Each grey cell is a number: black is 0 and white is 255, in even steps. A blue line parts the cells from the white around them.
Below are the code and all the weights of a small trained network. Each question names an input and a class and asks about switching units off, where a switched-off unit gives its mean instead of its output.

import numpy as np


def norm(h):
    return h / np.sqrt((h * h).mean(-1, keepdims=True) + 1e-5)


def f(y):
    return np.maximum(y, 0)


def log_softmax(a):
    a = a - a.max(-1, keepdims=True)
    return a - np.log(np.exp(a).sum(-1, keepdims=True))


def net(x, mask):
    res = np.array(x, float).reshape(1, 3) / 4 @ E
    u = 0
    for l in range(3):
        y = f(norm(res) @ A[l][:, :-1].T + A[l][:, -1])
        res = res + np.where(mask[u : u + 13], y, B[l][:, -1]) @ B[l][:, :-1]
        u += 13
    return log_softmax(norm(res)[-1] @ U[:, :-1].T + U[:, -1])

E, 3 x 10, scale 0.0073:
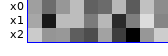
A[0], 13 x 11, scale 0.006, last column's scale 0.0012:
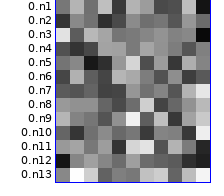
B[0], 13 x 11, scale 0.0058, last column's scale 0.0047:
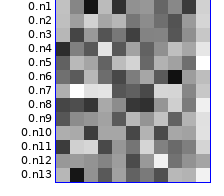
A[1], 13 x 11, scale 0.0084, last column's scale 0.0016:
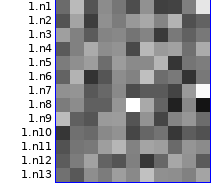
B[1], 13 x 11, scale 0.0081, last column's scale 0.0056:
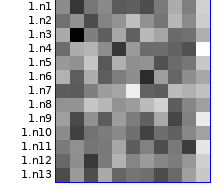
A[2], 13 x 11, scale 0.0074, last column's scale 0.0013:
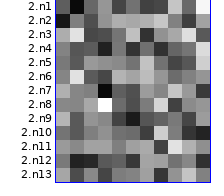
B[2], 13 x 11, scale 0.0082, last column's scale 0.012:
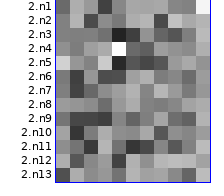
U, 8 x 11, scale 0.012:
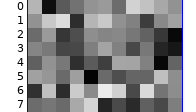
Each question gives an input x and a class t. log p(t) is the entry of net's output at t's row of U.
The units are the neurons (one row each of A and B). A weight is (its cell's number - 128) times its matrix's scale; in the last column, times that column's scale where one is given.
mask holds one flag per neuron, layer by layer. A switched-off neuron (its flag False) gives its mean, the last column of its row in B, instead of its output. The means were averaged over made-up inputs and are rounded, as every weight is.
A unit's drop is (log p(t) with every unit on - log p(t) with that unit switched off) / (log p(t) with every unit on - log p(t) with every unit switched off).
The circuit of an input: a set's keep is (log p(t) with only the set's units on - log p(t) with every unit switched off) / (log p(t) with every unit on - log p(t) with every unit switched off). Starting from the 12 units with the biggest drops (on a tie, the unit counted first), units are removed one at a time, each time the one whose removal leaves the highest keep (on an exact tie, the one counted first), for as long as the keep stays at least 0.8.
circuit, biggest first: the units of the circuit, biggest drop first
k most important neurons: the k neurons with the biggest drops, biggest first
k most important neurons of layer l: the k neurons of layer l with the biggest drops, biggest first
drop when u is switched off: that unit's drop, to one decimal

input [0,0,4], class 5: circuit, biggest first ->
(2.n3)
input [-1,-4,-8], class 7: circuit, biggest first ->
(1.n10; 1.n11; 2.n1)
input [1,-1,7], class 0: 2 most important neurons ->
(0.n1; 1.n3)
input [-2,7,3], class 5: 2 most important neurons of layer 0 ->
(0.n13; 0.n1)
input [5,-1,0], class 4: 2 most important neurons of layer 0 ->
(0.n11; 0.n10)
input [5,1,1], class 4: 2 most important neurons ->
(0.n11; 1.n4)
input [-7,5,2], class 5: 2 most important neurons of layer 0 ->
(0.n10; 0.n7)
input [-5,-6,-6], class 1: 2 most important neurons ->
(0.n8; 0.n5)
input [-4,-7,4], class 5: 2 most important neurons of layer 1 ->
(1.n7; 1.n1)
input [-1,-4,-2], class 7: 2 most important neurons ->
(2.n1; 1.n11)
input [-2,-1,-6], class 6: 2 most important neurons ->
(0.n4; 2.n2)
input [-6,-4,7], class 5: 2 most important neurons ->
(2.n3; 0.n7)
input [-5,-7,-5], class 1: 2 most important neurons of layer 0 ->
(0.n5; 0.n8)
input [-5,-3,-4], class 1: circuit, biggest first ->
(1.n5)
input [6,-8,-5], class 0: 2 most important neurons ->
(1.n6; 2.n12)
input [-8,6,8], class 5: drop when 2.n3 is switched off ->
0.2
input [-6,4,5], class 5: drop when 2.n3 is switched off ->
0.1
